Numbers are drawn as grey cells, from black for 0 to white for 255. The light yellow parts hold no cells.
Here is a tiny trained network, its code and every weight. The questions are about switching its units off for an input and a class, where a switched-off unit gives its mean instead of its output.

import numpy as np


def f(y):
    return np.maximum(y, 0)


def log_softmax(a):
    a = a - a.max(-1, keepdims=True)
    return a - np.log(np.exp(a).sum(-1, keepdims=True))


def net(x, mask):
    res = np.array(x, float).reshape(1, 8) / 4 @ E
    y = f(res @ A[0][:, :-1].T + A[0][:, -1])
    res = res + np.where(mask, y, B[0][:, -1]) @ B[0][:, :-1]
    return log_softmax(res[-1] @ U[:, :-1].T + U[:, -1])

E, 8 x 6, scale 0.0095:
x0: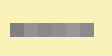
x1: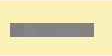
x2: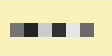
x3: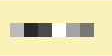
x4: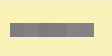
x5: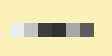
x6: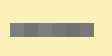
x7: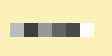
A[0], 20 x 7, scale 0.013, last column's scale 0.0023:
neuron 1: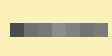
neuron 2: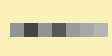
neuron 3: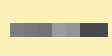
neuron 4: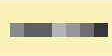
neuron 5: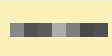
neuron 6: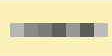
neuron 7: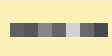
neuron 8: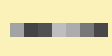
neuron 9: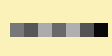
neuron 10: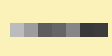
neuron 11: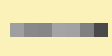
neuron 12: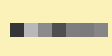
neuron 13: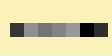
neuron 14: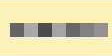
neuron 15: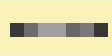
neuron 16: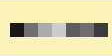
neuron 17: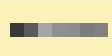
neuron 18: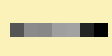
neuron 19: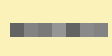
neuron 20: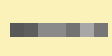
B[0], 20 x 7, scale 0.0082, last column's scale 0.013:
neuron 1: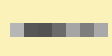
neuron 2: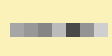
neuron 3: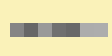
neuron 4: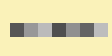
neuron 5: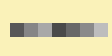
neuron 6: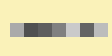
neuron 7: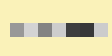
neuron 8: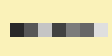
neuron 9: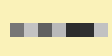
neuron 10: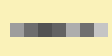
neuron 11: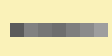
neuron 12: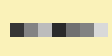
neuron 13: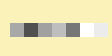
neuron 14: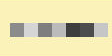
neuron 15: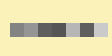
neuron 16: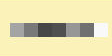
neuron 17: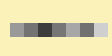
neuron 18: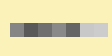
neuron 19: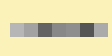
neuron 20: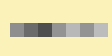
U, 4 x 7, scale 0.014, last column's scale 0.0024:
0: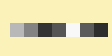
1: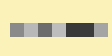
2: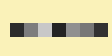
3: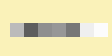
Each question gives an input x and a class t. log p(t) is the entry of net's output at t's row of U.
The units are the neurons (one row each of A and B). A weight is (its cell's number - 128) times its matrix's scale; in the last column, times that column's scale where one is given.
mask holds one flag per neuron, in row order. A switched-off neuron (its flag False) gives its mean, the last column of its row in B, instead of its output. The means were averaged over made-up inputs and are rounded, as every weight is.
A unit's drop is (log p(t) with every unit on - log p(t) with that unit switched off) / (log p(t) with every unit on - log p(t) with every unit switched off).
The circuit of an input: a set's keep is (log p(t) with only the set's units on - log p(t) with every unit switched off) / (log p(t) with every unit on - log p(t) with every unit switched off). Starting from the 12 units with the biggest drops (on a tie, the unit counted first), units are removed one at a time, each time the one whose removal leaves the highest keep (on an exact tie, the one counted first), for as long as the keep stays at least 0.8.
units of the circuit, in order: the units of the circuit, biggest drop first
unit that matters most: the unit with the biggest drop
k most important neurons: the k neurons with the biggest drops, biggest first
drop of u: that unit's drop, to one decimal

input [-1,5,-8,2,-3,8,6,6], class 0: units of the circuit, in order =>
[neuron 10]
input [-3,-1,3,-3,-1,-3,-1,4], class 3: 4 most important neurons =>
[neuron 8; neuron 2; neuron 14; neuron 4]
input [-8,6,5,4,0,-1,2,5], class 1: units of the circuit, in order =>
[neuron 13; neuron 2; neuron 9]
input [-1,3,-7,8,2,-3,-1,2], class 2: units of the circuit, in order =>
[neuron 8; neuron 4]
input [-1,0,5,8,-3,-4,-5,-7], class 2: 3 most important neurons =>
[neuron 8; neuron 4; neuron 5]
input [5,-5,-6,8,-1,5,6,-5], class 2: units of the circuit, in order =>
[neuron 8; neuron 5]
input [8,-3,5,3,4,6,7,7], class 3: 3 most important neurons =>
[neuron 2; neuron 16; neuron 15]
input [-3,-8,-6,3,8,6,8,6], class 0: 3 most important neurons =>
[neuron 13; neuron 7; neuron 9]
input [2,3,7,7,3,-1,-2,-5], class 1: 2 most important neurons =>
[neuron 7; neuron 9]
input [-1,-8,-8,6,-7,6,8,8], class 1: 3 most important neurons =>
[neuron 13; neuron 14; neuron 18]
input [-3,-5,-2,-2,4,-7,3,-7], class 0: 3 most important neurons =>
[neuron 16; neuron 15; neuron 17]
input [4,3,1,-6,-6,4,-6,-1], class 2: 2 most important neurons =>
[neuron 12; neuron 16]
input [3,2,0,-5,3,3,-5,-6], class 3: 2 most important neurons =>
[neuron 13; neuron 8]
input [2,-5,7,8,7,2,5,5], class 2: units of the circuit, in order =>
[neuron 8]
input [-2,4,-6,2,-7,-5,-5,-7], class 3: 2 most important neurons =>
[neuron 13; neuron 18]
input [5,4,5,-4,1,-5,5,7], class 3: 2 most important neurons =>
[neuron 2; neuron 14]
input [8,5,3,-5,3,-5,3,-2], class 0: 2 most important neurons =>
[neuron 17; neuron 8]
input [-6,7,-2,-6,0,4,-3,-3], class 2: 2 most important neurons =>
[neuron 12; neuron 16]
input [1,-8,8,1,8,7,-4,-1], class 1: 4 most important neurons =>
[neuron 7; neuron 9; neuron 2; neuron 16]
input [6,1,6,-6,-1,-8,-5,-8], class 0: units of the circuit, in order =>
[neuron 17]
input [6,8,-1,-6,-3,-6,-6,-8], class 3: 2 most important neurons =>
[neuron 13; neuron 18]
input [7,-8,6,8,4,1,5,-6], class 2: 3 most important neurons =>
[neuron 8; neuron 4; neuron 5]
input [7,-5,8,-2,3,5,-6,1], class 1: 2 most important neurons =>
[neuron 7; neuron 9]
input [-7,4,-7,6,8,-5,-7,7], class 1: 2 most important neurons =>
[neuron 13; neuron 14]
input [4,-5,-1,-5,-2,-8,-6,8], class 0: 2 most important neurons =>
[neuron 13; neuron 15]
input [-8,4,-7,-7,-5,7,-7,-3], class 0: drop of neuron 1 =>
-0.1
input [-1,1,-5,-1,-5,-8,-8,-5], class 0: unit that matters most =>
neuron 16
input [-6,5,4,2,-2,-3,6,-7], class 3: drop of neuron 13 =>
1.1
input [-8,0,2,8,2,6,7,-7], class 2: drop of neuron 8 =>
0.5
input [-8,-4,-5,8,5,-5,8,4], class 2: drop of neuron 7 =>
0.0
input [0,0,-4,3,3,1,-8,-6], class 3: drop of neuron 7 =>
0.1
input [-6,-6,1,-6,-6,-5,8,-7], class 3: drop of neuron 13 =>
1.1
